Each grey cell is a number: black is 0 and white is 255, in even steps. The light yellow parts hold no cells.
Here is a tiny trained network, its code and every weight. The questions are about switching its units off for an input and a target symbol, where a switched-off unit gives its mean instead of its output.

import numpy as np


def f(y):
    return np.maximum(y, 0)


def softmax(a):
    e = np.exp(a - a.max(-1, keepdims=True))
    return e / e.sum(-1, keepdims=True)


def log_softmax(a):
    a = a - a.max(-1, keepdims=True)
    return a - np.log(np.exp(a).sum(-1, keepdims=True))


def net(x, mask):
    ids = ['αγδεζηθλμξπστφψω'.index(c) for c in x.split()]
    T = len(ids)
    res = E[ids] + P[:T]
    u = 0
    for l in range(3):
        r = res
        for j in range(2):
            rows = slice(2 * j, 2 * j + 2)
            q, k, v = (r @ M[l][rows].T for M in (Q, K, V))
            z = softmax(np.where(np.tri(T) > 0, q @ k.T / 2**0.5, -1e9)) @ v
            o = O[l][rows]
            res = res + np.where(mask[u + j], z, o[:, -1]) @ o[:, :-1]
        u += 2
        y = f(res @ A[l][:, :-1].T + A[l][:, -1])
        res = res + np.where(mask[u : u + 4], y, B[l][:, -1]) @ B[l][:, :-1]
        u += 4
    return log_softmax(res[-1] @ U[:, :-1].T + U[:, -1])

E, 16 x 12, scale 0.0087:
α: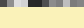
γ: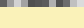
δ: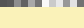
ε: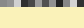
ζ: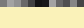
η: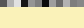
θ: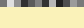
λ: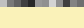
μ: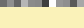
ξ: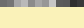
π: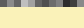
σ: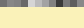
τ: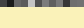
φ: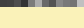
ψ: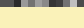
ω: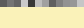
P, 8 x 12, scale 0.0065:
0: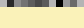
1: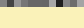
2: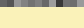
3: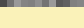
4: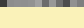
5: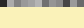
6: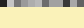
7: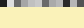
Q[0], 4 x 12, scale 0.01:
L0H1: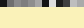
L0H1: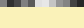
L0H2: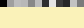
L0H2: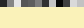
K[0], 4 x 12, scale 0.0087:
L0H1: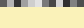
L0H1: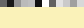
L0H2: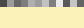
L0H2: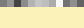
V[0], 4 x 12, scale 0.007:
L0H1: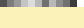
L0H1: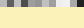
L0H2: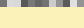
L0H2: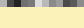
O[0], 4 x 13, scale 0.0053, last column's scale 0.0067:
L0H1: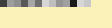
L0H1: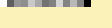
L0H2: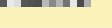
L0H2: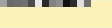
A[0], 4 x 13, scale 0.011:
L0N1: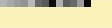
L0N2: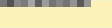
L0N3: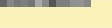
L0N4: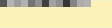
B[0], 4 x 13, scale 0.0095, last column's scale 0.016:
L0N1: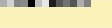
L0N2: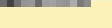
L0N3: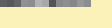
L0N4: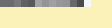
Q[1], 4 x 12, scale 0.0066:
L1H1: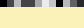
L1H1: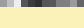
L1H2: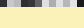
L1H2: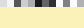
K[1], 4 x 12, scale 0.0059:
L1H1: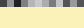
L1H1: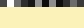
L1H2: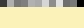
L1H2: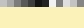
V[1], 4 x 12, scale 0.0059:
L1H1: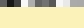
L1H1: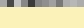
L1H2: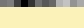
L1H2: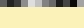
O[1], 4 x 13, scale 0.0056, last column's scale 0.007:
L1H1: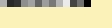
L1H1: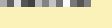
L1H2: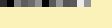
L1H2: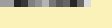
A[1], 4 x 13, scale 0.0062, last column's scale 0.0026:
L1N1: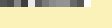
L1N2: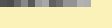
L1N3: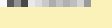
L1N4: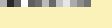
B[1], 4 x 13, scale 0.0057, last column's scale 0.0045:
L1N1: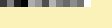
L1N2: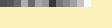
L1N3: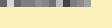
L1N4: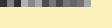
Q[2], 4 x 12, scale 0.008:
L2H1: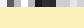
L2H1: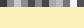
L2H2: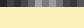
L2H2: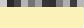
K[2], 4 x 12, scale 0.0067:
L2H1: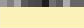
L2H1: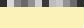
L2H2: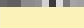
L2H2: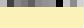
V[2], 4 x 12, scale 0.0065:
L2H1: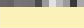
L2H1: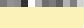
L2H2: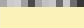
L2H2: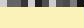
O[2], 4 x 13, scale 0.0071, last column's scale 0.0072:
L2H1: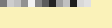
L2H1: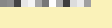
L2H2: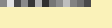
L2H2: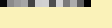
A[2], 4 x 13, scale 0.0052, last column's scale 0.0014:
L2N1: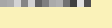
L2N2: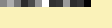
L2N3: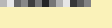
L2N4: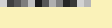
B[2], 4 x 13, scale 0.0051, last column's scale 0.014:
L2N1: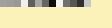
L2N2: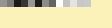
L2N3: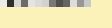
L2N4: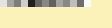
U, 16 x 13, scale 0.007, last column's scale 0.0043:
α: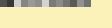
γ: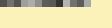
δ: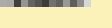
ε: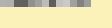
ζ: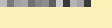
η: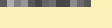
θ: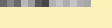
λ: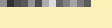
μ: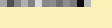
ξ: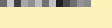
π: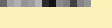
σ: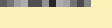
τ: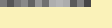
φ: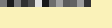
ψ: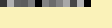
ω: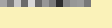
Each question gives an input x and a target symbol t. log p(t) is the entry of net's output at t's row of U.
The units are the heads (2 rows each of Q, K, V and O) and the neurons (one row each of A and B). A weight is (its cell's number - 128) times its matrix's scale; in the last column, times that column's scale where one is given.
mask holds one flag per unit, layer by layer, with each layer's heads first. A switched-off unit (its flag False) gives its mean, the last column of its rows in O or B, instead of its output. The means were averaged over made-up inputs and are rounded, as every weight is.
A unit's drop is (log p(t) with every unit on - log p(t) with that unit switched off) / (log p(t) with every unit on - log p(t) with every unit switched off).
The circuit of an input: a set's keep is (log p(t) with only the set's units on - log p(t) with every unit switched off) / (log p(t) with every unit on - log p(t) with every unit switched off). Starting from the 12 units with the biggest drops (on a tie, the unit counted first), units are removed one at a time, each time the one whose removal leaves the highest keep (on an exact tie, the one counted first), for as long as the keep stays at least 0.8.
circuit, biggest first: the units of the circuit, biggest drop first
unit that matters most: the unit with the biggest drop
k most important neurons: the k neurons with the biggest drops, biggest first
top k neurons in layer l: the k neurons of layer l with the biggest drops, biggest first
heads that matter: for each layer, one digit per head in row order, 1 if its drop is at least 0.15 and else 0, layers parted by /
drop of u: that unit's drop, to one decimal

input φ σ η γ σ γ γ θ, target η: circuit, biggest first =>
[L0H2; L1H1; L2H1]
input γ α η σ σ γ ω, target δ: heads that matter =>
00 / 00 / 01
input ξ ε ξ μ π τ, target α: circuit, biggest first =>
[L2H2; L1N1; L1H1]
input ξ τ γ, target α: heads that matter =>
00 / 00 / 01
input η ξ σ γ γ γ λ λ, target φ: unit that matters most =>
L1H2
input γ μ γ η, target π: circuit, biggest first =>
[L2H1; L0H1; L2N1]
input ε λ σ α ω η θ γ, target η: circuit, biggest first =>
[L1H1; L0H2; L2H1]
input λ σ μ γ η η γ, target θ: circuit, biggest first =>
[L1H2; L0H2]
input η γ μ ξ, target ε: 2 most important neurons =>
[L2N2; L2N3]
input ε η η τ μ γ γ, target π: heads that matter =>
01 / 01 / 10
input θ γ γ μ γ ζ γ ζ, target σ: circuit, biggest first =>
[L0H2; L2H1; L1H2]
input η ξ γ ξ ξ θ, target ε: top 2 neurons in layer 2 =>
[L2N2; L2N3]
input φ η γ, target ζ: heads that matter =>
01 / 01 / 11
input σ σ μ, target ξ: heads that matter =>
00 / 01 / 10
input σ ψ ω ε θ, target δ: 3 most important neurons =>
[L0N3; L1N2; L2N4]
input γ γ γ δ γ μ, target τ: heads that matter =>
10 / 10 / 00
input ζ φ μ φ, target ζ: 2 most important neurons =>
[L2N4; L2N1]
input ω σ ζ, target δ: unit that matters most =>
L0H2
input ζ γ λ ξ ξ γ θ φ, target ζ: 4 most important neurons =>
[L2N4; L0N3; L2N1; L1N2]
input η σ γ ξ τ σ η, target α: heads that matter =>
00 / 10 / 01
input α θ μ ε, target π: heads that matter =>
10 / 00 / 10
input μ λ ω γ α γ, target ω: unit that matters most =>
L2H2
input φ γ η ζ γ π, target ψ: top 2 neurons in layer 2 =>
[L2N2; L2N3]
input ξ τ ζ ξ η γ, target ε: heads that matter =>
00 / 01 / 11
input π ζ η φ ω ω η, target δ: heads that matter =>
00 / 00 / 01
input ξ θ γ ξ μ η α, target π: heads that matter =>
11 / 00 / 10
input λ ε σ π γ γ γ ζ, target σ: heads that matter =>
01 / 01 / 10
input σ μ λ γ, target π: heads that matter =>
10 / 01 / 10
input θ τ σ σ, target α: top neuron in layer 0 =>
[L0N2]
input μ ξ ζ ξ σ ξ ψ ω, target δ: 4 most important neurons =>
[L0N3; L1N2; L2N4; L2N3]
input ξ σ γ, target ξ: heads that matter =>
00 / 01 / 10
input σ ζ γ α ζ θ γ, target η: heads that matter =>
01 / 11 / 10
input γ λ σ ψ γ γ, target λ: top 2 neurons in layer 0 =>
[L0N3; L0N4]
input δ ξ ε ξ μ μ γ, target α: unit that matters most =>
L1N3
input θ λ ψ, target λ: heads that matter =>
00 / 00 / 11
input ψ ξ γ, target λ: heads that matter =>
11 / 01 / 10
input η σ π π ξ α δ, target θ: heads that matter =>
10 / 01 / 00
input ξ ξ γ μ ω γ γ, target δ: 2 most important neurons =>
[L0N3; L1N2]
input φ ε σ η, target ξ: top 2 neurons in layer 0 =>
[L0N4; L0N2]
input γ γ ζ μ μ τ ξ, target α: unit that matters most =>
L2H2
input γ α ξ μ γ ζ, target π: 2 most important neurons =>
[L0N4; L2N4]
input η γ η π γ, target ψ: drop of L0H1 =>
0.2
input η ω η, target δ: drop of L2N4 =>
0.3
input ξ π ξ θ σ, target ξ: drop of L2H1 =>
0.8
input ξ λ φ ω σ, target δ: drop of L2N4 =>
0.2
